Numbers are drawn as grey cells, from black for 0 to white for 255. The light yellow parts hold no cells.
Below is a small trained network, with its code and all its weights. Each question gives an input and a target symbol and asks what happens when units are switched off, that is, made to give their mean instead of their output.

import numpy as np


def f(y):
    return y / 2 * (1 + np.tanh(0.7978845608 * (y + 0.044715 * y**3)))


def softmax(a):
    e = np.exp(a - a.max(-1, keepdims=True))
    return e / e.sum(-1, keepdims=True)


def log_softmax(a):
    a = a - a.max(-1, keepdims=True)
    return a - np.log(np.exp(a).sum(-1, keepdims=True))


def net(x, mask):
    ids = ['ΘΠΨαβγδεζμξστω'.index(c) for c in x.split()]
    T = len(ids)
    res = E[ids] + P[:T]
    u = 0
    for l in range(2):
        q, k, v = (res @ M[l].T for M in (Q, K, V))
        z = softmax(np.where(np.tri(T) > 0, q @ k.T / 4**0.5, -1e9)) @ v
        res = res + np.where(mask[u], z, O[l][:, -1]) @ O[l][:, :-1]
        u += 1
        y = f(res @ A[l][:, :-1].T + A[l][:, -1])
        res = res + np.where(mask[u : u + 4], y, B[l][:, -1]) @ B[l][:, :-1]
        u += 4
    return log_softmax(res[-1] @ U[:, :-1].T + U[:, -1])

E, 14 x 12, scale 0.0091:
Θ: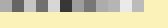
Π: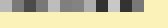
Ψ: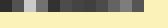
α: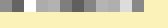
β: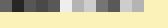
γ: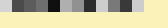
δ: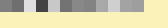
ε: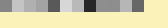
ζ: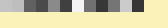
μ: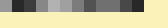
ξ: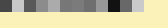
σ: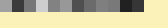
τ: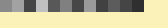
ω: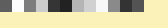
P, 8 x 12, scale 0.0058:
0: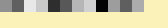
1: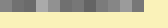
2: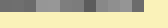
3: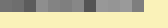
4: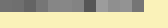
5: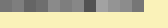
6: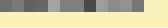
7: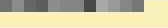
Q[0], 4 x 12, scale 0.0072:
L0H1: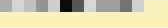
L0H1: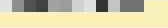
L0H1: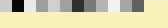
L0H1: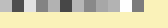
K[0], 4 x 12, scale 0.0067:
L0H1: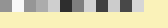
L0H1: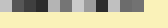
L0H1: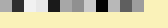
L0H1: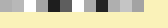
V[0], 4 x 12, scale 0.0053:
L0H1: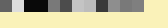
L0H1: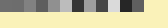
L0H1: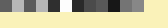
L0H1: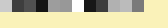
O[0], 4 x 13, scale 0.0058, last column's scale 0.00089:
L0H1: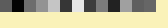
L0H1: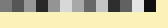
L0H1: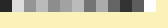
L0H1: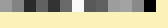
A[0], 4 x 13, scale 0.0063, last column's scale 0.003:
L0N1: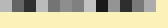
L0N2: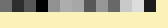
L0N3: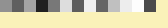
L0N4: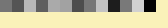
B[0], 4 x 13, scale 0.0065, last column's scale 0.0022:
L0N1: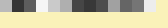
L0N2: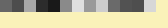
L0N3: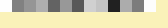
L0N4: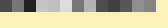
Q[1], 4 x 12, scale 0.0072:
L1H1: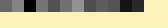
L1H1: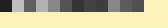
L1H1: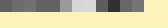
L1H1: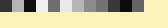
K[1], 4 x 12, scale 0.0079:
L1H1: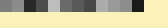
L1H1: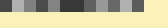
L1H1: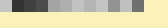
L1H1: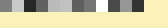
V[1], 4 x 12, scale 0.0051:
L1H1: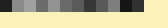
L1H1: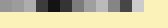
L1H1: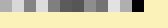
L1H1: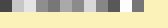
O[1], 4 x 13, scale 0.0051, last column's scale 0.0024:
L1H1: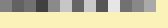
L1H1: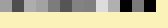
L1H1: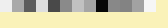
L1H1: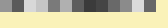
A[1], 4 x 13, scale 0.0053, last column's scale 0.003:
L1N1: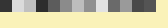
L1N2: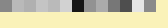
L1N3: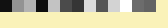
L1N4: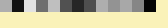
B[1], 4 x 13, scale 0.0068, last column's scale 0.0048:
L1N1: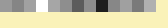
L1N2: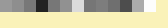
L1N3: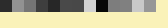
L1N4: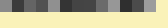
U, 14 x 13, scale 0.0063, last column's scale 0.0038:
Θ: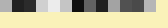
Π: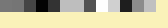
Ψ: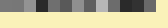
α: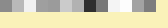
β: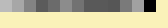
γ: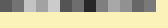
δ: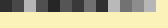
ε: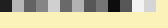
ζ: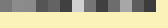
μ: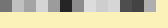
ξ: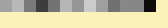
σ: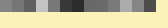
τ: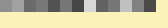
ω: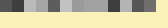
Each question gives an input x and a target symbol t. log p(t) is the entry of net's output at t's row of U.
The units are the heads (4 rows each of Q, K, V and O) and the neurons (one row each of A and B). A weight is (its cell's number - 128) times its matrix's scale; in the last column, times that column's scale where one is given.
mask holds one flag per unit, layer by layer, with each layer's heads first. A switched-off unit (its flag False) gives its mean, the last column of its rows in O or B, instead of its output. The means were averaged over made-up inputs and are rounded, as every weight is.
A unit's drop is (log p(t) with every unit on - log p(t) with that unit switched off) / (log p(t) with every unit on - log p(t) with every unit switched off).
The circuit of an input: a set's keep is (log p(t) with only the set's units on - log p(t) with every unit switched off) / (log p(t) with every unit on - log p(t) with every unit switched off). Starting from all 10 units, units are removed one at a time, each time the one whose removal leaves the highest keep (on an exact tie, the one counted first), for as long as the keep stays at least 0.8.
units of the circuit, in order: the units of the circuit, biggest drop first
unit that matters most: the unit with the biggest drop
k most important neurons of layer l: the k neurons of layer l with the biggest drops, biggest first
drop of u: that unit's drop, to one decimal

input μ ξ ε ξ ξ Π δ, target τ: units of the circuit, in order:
L1H1, L0N1, L1N3, L0N3
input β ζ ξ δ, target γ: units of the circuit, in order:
L1H1, L0N3, L1N4
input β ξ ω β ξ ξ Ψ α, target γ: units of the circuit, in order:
L1H1, L1N4, L0N3
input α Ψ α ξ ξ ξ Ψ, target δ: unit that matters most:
L0N3
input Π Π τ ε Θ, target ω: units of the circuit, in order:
L0H1, L0N2, L1N1, L0N3
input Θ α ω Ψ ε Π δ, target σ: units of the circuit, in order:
L0H1, L1H1, L0N3
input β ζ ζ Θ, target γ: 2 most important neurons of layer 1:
L1N4, L1N1
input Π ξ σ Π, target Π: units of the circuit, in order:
L0H1, L0N2
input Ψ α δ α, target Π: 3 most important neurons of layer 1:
L1N2, L1N1, L1N4
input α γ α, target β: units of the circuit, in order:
L0H1, L1N2, L1H1, L0N3
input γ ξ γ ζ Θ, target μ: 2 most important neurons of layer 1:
L1N2, L1N1
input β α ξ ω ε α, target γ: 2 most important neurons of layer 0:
L0N3, L0N2
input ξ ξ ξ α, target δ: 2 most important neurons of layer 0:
L0N3, L0N1
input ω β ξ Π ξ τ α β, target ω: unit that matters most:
L1N1
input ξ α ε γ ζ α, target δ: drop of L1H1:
0.3
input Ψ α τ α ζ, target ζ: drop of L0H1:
1.0
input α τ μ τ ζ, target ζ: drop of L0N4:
0.0
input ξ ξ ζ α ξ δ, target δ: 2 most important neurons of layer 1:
L1N3, L1N4
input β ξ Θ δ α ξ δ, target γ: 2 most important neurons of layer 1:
L1N1, L1N4
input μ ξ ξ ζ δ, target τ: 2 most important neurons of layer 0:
L0N1, L0N3
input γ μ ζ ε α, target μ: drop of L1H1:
0.9
